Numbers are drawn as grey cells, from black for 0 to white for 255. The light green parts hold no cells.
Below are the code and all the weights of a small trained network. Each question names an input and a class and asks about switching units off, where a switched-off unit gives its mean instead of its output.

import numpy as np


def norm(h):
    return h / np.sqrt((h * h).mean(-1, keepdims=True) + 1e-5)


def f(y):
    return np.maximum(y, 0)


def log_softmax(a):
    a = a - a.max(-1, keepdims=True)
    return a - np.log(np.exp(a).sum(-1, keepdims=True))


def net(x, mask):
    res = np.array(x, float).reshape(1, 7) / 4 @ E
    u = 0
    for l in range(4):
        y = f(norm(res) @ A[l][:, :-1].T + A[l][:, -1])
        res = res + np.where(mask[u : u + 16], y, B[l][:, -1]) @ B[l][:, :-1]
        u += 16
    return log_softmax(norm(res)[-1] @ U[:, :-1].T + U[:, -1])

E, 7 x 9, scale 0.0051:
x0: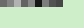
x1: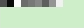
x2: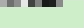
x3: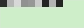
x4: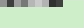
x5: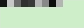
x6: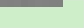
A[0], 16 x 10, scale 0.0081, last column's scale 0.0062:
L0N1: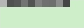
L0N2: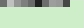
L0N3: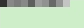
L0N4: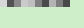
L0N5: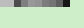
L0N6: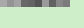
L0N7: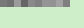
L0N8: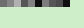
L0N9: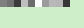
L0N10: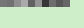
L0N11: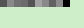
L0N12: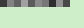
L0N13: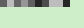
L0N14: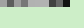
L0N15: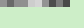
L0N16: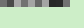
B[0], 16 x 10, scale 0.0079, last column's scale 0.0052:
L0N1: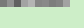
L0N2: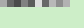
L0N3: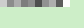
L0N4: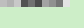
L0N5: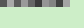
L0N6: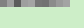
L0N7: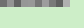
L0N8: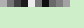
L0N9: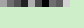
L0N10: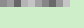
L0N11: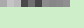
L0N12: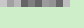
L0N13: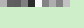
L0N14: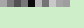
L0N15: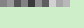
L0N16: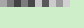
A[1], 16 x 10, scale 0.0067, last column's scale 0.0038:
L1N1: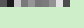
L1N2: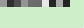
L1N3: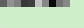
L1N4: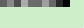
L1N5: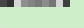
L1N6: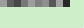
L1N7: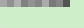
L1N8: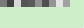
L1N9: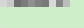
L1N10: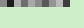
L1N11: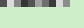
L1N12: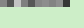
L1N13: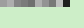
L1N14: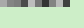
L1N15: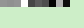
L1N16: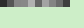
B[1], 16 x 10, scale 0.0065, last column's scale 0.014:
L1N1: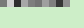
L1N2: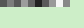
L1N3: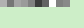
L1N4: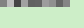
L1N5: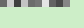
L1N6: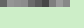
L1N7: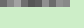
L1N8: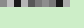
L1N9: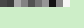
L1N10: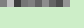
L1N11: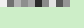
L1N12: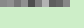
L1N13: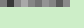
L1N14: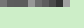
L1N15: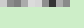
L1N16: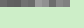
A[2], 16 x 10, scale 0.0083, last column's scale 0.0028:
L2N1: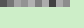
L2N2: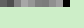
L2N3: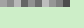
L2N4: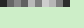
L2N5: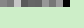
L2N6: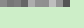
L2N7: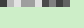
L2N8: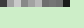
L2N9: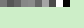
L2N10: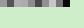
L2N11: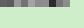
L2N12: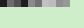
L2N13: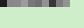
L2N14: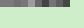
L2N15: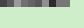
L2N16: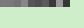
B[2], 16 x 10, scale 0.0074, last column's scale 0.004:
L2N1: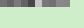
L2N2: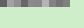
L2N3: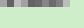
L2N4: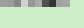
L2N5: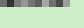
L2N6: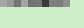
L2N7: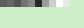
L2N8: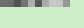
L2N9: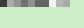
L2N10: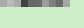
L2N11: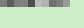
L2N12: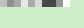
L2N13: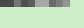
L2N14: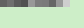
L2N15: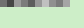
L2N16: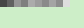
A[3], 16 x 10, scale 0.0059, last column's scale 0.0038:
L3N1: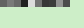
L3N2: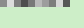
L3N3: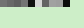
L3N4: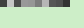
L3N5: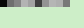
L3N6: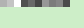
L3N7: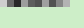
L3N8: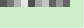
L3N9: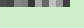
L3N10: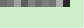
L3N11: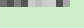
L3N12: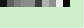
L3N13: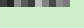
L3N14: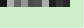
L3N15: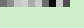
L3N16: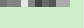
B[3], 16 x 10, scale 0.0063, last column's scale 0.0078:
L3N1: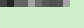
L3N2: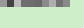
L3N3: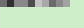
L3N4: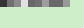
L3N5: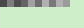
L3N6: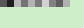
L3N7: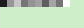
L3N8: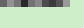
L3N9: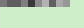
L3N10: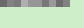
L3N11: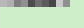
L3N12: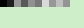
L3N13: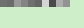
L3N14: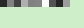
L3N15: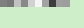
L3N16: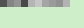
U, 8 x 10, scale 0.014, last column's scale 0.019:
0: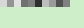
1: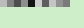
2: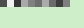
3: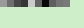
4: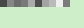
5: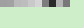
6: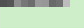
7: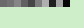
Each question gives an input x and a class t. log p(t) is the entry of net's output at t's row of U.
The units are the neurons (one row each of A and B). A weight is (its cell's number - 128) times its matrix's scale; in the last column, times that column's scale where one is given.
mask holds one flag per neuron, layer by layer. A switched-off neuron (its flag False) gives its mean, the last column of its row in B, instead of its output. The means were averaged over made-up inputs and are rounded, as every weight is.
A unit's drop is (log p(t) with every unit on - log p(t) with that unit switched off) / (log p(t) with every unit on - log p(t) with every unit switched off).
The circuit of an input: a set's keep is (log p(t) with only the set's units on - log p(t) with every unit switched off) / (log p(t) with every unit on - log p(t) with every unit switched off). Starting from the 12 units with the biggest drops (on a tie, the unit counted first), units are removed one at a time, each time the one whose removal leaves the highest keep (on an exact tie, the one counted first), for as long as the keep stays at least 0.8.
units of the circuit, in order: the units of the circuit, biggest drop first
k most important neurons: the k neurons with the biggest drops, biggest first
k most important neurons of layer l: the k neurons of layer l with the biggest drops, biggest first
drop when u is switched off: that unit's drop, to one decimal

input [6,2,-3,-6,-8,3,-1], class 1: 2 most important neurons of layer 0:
[L0N13, L0N2]
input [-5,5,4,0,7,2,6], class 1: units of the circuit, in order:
[L0N14, L0N15]
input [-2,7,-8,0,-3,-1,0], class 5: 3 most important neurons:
[L2N12, L0N7, L2N4]
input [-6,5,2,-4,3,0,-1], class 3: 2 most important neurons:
[L0N9, L1N9]
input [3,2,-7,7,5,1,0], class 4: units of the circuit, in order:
[L2N7]
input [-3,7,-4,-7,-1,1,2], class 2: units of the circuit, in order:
[L1N1, L1N8, L1N10]
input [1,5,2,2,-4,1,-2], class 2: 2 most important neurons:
[L1N8, L0N16]
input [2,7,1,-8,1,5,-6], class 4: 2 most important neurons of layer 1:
[L1N2, L1N9]
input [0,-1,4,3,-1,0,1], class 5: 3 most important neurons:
[L0N10, L1N15, L3N15]
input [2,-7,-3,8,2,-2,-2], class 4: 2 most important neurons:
[L2N7, L1N8]
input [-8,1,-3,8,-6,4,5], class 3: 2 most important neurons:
[L0N9, L1N14]
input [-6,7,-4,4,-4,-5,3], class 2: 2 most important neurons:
[L1N8, L0N3]
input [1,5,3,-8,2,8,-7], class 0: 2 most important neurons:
[L1N11, L0N12]
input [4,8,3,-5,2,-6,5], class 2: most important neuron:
[L0N3]
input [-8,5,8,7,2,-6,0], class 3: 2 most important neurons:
[L0N9, L2N12]
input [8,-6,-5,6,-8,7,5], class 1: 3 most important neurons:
[L0N2, L0N13, L0N4]
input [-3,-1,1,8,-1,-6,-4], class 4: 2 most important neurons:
[L2N7, L0N3]
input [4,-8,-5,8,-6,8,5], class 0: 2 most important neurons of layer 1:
[L1N11, L1N8]
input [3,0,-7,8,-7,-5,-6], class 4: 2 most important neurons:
[L2N7, L0N16]
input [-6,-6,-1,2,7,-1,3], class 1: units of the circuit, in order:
[L0N15]
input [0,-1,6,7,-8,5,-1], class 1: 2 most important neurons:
[L0N13, L0N2]
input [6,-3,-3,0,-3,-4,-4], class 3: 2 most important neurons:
[L0N8, L0N2]
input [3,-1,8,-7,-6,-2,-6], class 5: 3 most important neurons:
[L1N15, L2N7, L3N15]
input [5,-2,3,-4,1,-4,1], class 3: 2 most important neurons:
[L0N8, L0N6]
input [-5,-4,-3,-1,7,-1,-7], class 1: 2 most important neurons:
[L0N14, L0N15]
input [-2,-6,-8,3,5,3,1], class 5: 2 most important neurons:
[L2N12, L1N8]
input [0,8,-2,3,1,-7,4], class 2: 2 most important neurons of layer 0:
[L0N3, L0N12]
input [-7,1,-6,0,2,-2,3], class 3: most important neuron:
[L0N9]
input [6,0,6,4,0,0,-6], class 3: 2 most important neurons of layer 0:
[L0N8, L0N16]
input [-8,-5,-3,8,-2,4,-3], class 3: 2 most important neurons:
[L0N9, L3N1]
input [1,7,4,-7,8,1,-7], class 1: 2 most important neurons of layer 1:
[L1N9, L1N8]
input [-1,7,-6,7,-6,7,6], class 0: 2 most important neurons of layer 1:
[L1N11, L1N9]
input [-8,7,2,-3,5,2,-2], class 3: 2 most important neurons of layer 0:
[L0N9, L0N15]
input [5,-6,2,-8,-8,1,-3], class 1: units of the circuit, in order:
[L0N13]
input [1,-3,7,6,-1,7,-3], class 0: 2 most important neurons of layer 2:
[L2N12, L2N7]
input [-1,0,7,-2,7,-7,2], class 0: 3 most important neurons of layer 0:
[L0N4, L0N13, L0N2]
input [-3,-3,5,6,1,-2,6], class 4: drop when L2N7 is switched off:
0.9
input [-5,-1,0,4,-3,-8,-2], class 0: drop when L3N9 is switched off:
0.0
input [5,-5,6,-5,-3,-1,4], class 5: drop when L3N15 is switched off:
0.1
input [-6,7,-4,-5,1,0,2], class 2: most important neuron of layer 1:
[L1N1]
